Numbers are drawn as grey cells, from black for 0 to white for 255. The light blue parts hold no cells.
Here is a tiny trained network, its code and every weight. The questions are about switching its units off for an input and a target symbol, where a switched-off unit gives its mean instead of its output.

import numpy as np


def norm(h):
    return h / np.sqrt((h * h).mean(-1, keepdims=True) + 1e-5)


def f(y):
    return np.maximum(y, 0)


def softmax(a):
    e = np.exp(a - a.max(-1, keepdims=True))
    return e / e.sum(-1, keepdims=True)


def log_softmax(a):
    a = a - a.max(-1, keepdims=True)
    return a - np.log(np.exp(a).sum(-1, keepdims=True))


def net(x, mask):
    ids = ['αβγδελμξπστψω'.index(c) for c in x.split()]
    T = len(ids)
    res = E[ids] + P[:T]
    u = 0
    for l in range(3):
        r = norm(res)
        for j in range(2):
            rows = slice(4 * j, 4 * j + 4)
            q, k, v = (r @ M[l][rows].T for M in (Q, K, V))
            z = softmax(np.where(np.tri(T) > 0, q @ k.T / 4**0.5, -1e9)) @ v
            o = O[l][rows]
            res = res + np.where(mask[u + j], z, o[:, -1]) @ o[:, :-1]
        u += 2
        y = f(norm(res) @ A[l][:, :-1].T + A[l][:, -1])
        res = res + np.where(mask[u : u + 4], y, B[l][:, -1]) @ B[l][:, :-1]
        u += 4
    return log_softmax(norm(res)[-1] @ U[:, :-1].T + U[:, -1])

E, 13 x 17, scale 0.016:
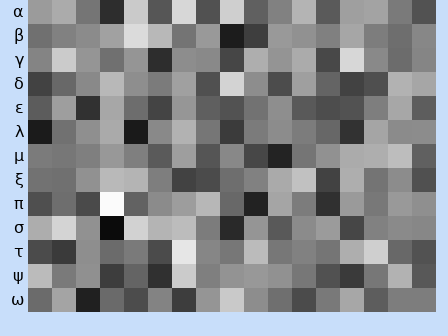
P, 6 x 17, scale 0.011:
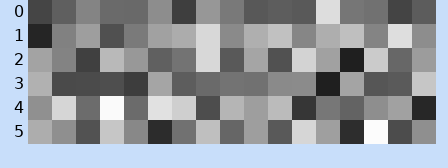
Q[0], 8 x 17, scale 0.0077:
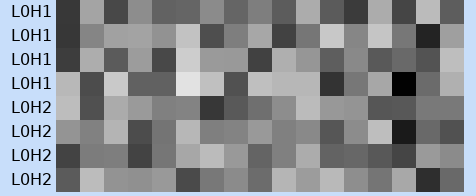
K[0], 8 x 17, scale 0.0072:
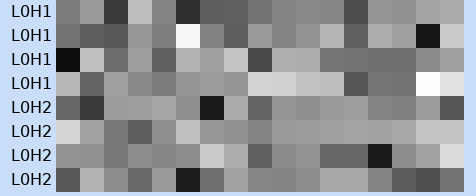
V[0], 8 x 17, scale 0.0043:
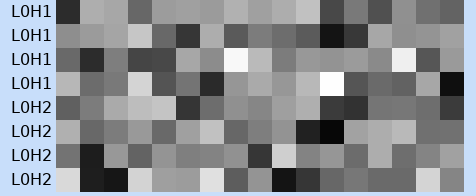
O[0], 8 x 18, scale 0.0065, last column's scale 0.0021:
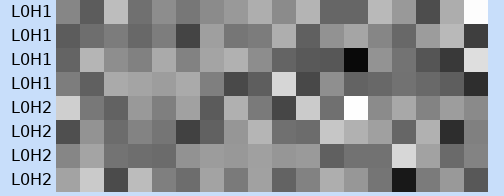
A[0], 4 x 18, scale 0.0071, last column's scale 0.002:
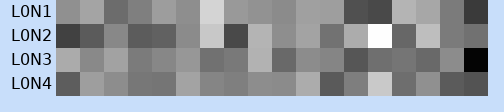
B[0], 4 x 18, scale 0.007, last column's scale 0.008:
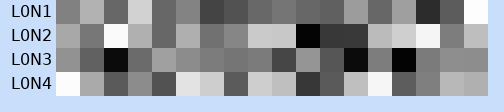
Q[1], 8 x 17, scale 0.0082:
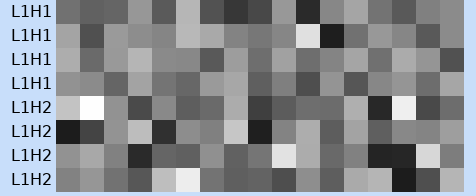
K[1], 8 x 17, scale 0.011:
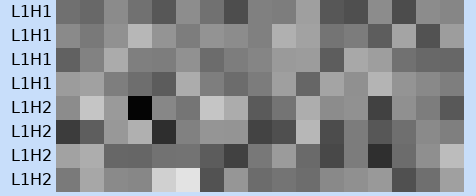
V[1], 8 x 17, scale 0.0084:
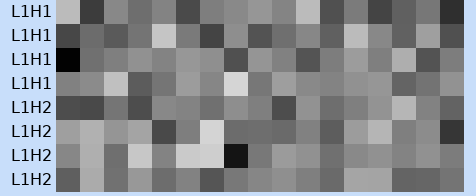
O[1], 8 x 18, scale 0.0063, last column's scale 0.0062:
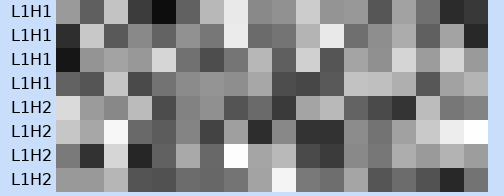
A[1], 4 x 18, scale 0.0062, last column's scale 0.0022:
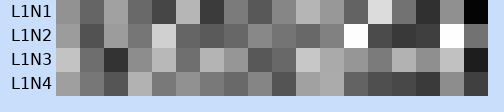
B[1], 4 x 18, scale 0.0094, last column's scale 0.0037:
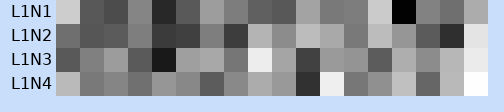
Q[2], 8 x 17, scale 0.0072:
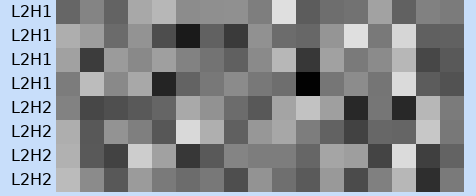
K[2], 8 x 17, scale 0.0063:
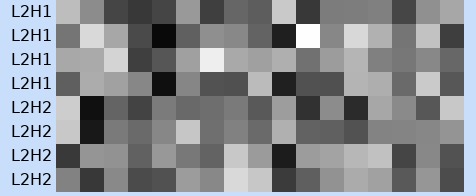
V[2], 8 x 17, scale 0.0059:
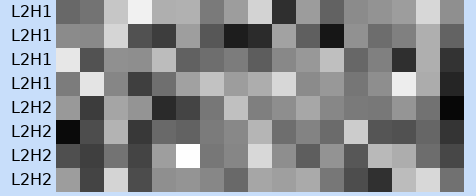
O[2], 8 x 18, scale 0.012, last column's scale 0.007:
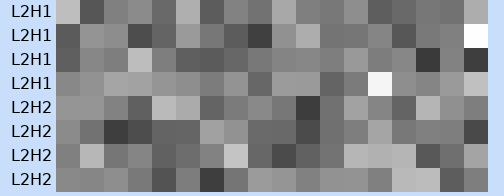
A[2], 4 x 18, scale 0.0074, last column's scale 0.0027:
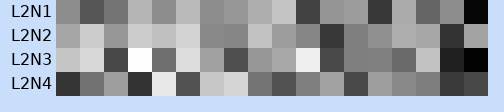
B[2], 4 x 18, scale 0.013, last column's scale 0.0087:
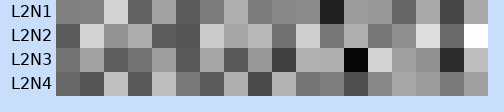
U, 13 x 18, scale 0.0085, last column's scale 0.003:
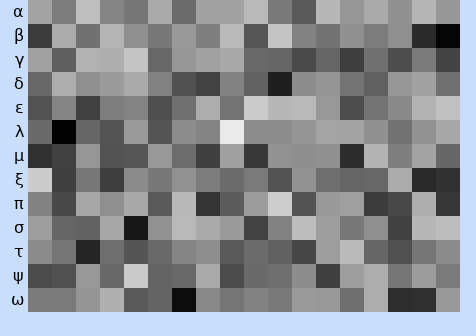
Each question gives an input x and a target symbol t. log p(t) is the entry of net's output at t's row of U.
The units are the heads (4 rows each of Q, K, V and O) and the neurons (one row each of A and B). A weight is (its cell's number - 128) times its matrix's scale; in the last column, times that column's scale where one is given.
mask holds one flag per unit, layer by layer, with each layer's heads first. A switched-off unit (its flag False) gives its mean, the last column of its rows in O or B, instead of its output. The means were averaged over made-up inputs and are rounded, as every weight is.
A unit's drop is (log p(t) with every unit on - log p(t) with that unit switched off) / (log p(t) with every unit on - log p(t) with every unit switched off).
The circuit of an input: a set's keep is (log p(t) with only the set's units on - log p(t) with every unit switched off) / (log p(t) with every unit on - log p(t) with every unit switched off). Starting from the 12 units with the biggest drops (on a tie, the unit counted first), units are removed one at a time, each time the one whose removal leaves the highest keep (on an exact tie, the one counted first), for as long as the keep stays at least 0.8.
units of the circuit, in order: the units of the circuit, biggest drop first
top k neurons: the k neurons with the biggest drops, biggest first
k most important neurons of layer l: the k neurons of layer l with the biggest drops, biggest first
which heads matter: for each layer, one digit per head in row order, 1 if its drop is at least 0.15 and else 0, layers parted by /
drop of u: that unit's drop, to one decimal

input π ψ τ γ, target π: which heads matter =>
10 / 00 / 01
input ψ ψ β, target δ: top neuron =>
[L0N4]
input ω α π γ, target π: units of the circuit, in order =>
[L2H2 L1N1]
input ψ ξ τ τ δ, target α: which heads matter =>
10 / 01 / 00
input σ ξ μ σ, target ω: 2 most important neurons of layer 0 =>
[L0N4 L0N1]
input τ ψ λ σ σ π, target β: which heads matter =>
01 / 00 / 00
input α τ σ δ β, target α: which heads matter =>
00 / 01 / 00
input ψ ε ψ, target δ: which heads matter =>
00 / 11 / 01
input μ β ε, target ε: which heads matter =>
11 / 10 / 00
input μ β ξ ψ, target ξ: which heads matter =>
10 / 10 / 00
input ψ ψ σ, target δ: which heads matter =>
00 / 11 / 11
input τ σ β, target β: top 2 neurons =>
[L0N2 L2N3]
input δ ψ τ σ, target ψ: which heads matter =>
00 / 01 / 10
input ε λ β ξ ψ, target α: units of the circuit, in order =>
[L1H2]
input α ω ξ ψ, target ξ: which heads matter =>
10 / 10 / 01
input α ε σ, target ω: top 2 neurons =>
[L0N2 L1N2]
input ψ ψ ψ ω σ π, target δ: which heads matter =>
00 / 10 / 01
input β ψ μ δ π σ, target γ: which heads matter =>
00 / 10 / 11
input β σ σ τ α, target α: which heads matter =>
00 / 01 / 00
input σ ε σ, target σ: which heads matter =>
00 / 01 / 00
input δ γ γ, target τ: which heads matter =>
00 / 00 / 01
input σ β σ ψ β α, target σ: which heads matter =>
10 / 01 / 00
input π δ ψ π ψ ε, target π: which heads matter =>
00 / 10 / 01
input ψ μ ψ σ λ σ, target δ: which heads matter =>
00 / 11 / 01
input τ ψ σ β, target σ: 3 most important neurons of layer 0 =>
[L0N1 L0N2 L0N4]
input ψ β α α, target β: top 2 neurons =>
[L0N2 L0N1]
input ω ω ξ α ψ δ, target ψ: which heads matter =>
00 / 00 / 01
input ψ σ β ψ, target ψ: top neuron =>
[L2N2]
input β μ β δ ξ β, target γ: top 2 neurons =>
[L2N1 L1N1]
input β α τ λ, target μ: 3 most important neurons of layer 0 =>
[L0N4 L0N2 L0N1]
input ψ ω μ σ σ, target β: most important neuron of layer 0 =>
[L0N1]
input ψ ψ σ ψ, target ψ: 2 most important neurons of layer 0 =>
[L0N3 L0N2]
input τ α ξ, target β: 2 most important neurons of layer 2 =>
[L2N3 L2N2]
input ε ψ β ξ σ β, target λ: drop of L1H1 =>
0.1
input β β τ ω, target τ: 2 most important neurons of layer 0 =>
[L0N4 L0N1]
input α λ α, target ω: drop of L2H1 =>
0.2
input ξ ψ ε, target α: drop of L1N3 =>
0.0
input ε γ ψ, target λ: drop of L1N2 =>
0.1
